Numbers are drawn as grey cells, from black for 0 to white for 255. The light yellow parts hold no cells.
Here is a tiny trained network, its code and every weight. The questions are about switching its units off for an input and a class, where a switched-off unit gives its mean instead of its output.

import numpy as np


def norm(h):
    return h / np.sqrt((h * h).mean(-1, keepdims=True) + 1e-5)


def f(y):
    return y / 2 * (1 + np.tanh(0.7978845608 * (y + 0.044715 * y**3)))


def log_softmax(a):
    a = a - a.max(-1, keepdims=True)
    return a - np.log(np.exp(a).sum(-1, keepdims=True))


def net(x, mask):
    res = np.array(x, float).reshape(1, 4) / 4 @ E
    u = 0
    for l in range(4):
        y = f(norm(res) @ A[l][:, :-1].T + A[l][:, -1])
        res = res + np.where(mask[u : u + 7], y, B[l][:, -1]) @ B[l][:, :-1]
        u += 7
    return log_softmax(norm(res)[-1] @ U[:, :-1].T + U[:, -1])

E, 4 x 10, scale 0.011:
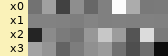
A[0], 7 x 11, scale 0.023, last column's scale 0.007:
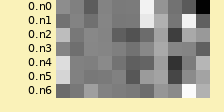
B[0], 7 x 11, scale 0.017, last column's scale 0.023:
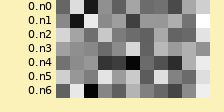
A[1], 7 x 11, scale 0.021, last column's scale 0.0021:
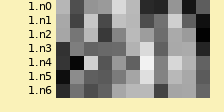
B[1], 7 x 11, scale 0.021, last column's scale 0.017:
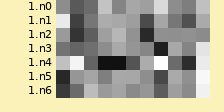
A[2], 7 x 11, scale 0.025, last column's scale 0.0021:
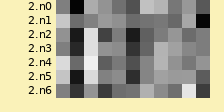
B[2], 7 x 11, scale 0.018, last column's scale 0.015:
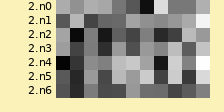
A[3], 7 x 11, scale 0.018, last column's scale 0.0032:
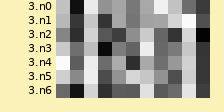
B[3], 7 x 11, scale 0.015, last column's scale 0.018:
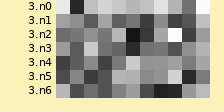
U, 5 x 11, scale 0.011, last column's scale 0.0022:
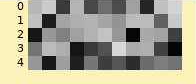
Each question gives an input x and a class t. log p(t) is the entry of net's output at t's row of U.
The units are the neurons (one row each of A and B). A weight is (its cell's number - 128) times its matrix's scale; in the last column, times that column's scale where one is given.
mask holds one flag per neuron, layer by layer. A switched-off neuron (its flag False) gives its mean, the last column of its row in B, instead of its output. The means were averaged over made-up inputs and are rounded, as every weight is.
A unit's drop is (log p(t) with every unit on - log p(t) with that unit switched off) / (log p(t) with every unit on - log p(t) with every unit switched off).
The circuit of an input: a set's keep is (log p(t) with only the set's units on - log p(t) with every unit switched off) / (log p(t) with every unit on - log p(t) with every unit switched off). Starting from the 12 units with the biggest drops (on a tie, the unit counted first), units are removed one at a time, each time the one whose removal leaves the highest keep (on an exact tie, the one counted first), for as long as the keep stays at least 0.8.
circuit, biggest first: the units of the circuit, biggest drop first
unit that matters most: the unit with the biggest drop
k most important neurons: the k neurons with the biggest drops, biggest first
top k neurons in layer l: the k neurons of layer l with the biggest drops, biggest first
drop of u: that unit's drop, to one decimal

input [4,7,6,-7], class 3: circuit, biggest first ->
0.n1; 1.n4
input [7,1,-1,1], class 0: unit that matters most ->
0.n0
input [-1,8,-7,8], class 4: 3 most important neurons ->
0.n4; 0.n6; 0.n0
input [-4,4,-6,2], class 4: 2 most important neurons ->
0.n4; 0.n6
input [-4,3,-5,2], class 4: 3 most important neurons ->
0.n4; 0.n6; 0.n0
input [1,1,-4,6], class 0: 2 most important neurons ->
0.n1; 0.n5
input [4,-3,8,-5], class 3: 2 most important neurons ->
0.n1; 1.n4
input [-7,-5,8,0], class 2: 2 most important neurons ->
0.n1; 0.n5
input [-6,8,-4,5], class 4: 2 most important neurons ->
0.n6; 0.n4
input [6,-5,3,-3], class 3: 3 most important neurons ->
0.n1; 1.n4; 0.n5
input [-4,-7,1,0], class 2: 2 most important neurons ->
0.n1; 0.n2
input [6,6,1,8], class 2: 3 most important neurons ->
0.n2; 0.n5; 0.n4
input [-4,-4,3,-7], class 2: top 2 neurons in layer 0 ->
0.n6; 0.n2
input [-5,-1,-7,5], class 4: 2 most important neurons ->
0.n4; 0.n6
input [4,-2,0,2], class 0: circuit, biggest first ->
0.n0
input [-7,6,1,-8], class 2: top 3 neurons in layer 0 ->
0.n6; 0.n5; 0.n4
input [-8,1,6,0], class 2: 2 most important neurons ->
0.n1; 0.n5
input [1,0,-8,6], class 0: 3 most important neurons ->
0.n1; 0.n5; 0.n2
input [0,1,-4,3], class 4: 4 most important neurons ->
0.n4; 0.n6; 0.n0; 1.n4
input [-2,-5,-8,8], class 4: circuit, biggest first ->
0.n4
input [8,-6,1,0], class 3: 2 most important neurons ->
0.n6; 0.n1
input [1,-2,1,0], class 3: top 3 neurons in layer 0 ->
0.n1; 0.n6; 0.n5
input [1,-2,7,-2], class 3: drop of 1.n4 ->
1.4
